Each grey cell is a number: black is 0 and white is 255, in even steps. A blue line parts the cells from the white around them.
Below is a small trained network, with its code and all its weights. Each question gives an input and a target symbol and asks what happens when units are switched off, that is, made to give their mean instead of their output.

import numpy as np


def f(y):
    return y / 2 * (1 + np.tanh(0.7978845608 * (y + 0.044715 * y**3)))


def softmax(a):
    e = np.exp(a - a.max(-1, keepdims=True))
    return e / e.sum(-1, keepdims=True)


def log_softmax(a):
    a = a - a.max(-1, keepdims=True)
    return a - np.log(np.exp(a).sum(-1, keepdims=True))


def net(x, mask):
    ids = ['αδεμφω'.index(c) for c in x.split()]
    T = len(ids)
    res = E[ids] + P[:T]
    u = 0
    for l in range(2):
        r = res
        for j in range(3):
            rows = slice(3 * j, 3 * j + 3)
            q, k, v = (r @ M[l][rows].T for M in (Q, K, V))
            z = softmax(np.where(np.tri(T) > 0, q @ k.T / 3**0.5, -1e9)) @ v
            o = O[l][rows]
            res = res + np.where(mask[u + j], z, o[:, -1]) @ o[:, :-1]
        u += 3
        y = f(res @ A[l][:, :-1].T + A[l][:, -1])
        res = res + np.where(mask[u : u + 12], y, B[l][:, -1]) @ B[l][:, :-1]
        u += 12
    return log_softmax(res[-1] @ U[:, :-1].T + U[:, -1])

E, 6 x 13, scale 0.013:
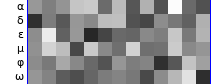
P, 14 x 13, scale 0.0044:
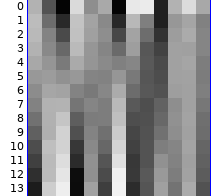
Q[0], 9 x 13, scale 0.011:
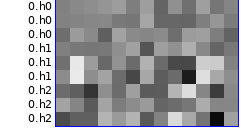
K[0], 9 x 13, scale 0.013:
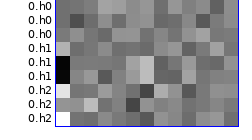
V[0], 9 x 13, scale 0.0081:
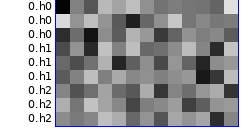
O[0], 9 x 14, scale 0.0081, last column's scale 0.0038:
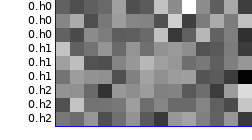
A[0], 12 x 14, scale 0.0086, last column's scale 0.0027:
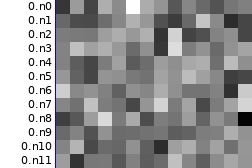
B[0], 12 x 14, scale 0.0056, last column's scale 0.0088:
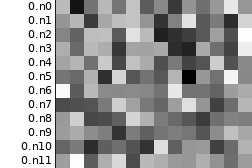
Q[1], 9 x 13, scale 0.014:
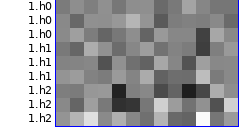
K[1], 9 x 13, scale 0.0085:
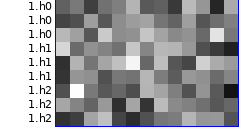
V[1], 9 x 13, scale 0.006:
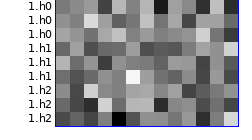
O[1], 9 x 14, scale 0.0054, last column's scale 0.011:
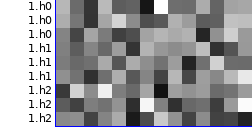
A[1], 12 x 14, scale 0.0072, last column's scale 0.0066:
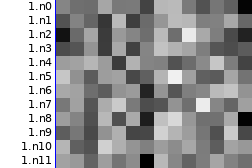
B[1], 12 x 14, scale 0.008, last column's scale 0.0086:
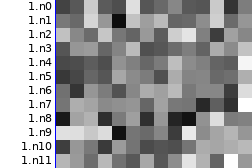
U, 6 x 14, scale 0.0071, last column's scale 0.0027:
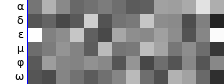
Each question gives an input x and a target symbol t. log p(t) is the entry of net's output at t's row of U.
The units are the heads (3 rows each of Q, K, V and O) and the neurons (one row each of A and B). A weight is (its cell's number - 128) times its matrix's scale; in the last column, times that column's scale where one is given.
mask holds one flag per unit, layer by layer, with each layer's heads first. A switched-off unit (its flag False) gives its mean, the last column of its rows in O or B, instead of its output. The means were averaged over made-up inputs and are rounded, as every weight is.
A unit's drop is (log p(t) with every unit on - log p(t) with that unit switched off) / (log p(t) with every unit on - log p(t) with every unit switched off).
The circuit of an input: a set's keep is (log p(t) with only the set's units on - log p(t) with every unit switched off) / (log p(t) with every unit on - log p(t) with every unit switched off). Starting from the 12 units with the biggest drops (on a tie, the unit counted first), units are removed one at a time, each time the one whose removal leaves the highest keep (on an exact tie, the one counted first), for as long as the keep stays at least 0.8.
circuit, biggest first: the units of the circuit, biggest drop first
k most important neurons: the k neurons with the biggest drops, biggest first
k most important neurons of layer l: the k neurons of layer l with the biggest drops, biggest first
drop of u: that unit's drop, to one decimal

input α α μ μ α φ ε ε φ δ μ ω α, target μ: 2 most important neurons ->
[0.n0, 1.n4]
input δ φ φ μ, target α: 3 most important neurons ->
[0.n2, 1.n9, 0.n1]
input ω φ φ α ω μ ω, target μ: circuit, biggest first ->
[1.h2, 0.n10, 0.n1, 0.n3]
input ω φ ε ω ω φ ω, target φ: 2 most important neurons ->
[0.n2, 0.n1]
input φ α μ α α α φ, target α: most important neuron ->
[0.n0]
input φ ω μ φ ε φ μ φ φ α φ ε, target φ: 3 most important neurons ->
[0.n10, 0.n3, 0.n6]
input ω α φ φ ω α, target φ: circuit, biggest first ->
[1.n7, 0.h1]
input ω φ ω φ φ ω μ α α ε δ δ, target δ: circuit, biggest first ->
[0.n2, 0.h0, 0.n3]
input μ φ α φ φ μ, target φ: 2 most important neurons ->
[0.n8, 1.n7]
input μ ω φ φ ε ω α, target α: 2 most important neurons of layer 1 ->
[1.n10, 1.n6]
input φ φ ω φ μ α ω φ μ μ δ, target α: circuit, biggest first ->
[0.n0, 1.n10]
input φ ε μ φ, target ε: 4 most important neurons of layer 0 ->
[0.n0, 0.n1, 0.n10, 0.n7]
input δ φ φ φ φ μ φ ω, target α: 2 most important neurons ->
[1.n9, 0.n5]
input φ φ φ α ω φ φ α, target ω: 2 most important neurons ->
[0.n3, 1.n4]
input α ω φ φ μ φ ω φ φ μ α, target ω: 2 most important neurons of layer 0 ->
[0.n3, 0.n1]
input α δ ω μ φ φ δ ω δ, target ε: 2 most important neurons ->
[0.n2, 0.n7]
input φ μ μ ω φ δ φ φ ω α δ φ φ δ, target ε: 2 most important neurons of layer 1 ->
[1.n2, 1.n4]
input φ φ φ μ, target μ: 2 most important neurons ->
[1.n6, 1.n4]
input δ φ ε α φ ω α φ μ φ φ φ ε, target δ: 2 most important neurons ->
[0.n2, 1.n5]
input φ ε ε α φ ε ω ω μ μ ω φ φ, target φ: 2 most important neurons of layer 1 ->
[1.n7, 1.n11]
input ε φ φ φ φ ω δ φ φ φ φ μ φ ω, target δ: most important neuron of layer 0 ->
[0.n2]
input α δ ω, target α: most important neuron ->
[0.n5]
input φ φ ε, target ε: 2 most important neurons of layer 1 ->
[1.n11, 1.n10]
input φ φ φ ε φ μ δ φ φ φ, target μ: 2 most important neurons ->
[0.n0, 1.n4]
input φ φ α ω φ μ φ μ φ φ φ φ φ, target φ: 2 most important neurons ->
[1.n7, 0.n2]
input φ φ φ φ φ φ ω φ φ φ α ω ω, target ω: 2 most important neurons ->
[0.n3, 0.n1]
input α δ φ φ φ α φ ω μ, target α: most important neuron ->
[1.n9]
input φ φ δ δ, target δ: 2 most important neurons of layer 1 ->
[1.n2, 1.n9]
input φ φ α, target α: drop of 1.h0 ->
0.9
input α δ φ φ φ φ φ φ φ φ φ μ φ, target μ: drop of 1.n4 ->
0.2
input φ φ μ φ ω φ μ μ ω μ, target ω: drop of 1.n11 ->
0.0
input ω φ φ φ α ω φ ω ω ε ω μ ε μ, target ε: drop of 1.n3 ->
0.1
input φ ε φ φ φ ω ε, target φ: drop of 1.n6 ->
-0.1
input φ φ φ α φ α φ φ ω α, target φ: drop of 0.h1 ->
0.1
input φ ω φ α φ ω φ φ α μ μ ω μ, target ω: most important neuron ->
[0.n1]
